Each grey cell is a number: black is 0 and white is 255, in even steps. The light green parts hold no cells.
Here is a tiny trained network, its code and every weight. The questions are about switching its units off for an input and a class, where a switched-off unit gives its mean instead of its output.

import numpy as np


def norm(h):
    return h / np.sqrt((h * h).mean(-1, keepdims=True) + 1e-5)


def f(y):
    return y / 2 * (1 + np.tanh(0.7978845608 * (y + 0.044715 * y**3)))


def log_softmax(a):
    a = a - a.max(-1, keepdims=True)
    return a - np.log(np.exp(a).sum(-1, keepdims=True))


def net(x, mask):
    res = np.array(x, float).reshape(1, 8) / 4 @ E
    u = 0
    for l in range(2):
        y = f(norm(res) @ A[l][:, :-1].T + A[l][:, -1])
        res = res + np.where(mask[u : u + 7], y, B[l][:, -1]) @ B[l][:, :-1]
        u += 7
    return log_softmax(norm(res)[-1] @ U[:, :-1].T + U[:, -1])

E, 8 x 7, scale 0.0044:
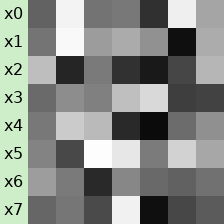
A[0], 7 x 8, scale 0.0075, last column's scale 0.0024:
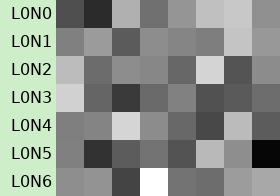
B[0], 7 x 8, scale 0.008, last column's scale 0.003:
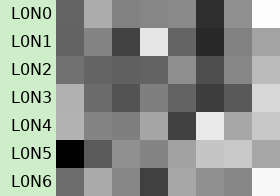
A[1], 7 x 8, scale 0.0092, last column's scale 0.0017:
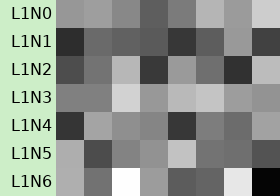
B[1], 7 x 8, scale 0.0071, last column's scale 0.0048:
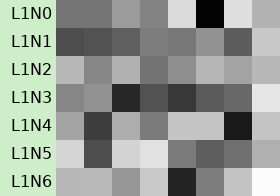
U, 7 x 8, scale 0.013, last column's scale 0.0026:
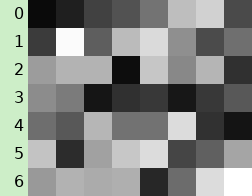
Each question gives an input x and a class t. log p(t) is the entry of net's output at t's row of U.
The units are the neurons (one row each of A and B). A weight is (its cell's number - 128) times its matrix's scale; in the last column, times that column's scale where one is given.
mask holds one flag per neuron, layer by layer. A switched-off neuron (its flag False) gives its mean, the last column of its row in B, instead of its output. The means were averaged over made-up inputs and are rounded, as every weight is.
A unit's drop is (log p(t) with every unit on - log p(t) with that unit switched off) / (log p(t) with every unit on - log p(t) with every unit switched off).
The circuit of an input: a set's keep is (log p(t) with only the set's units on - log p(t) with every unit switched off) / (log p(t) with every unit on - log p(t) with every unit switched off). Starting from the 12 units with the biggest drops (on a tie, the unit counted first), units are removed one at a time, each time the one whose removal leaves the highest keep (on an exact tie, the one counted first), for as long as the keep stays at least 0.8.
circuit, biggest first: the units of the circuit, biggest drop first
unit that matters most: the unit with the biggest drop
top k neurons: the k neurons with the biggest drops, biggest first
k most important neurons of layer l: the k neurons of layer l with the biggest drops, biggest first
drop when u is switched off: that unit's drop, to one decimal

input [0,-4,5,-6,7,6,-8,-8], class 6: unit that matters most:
L1N6
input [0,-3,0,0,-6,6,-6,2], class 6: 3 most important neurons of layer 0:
L0N0, L0N3, L0N1
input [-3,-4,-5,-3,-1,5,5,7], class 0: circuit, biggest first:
L0N5, L0N6
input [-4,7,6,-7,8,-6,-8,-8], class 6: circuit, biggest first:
L1N6, L0N4
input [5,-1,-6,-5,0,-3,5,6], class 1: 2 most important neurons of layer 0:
L0N6, L0N3
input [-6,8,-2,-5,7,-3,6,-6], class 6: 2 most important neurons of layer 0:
L0N4, L0N6
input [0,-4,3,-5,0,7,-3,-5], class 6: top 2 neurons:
L1N6, L0N0
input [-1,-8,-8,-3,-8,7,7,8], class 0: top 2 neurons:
L0N5, L0N6
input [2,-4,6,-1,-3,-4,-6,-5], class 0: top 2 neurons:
L0N5, L1N1
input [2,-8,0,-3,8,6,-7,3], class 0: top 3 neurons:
L0N5, L0N2, L1N1
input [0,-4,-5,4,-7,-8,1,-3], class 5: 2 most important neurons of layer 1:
L1N5, L1N3
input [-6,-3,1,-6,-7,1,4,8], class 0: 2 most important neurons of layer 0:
L0N5, L0N6
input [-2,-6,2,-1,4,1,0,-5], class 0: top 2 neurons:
L0N5, L1N1
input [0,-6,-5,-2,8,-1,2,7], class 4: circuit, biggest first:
L1N4
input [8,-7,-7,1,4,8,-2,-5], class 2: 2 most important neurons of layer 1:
L1N0, L1N1
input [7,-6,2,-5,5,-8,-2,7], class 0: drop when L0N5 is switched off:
0.3
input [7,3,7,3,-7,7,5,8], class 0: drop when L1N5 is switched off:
0.2
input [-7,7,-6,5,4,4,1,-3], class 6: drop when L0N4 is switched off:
0.3
